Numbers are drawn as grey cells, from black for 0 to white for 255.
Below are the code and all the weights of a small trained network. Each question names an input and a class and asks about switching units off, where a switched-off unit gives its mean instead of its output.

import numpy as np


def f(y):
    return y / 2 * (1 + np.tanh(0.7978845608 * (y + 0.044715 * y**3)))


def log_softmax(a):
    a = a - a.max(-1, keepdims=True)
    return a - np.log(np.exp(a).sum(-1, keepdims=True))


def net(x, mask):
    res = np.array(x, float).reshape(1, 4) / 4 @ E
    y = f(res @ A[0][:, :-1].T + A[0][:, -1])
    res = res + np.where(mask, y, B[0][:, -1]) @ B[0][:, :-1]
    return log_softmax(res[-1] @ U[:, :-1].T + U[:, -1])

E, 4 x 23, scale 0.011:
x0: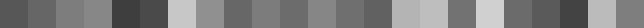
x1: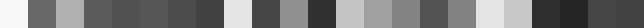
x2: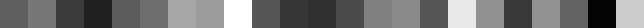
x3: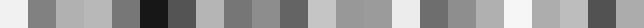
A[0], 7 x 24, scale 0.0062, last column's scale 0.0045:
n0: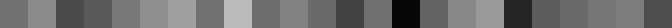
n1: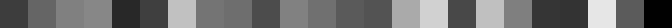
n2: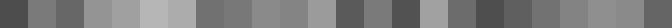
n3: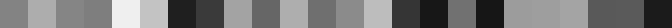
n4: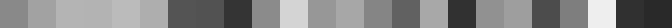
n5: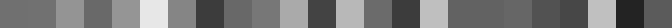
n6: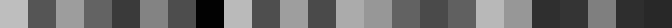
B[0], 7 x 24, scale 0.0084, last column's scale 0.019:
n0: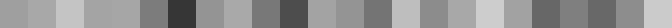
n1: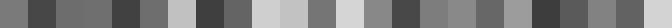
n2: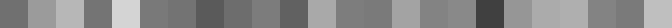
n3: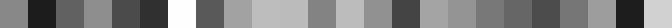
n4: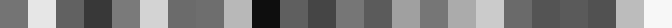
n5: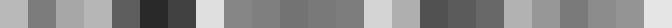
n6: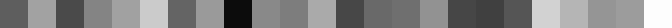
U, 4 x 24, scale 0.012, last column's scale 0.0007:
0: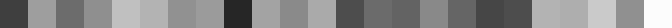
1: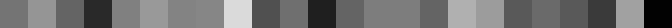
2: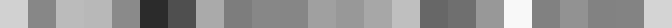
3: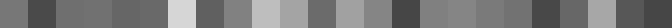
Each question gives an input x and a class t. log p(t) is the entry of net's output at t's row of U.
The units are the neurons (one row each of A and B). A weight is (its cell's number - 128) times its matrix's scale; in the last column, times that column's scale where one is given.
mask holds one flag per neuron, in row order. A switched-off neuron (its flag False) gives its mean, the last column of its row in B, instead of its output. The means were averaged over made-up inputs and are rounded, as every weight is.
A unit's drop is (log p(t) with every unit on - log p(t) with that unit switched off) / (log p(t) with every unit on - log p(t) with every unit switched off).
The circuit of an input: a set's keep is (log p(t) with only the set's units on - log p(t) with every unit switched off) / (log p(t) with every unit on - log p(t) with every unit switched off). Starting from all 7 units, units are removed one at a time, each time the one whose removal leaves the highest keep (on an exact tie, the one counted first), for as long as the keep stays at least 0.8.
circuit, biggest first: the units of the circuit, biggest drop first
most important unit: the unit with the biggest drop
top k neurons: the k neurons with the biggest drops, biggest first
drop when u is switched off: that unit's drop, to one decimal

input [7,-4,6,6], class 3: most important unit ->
n4
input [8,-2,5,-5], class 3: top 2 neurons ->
(n1, n4)
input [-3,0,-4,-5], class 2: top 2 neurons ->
(n5, n2)
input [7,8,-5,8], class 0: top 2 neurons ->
(n6, n5)
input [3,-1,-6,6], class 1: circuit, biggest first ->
(n4, n5)
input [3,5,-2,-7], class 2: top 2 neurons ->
(n5, n0)
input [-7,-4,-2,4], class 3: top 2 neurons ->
(n3, n6)
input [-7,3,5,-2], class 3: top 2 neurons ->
(n3, n4)
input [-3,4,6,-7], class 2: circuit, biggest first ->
(n0, n4)
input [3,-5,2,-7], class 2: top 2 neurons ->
(n0, n6)
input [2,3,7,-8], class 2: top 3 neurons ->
(n0, n4, n5)
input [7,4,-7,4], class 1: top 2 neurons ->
(n4, n3)
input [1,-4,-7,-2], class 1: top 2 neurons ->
(n4, n6)
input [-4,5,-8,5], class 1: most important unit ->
n4
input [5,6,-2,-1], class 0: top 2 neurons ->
(n6, n3)
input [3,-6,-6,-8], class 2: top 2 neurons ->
(n5, n6)
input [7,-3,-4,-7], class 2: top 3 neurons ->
(n5, n3, n2)
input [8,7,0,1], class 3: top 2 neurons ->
(n1, n2)
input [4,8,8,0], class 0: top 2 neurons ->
(n6, n4)
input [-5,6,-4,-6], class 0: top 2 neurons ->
(n6, n1)
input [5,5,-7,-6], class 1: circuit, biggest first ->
(n4)
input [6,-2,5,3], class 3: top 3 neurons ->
(n4, n6, n5)
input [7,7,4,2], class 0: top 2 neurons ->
(n6, n3)
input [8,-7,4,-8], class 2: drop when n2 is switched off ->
0.2
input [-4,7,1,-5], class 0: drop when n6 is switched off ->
1.5
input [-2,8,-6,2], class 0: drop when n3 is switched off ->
0.0
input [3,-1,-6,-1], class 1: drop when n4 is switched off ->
0.9
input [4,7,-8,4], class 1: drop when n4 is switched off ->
1.0
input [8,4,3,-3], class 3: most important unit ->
n1
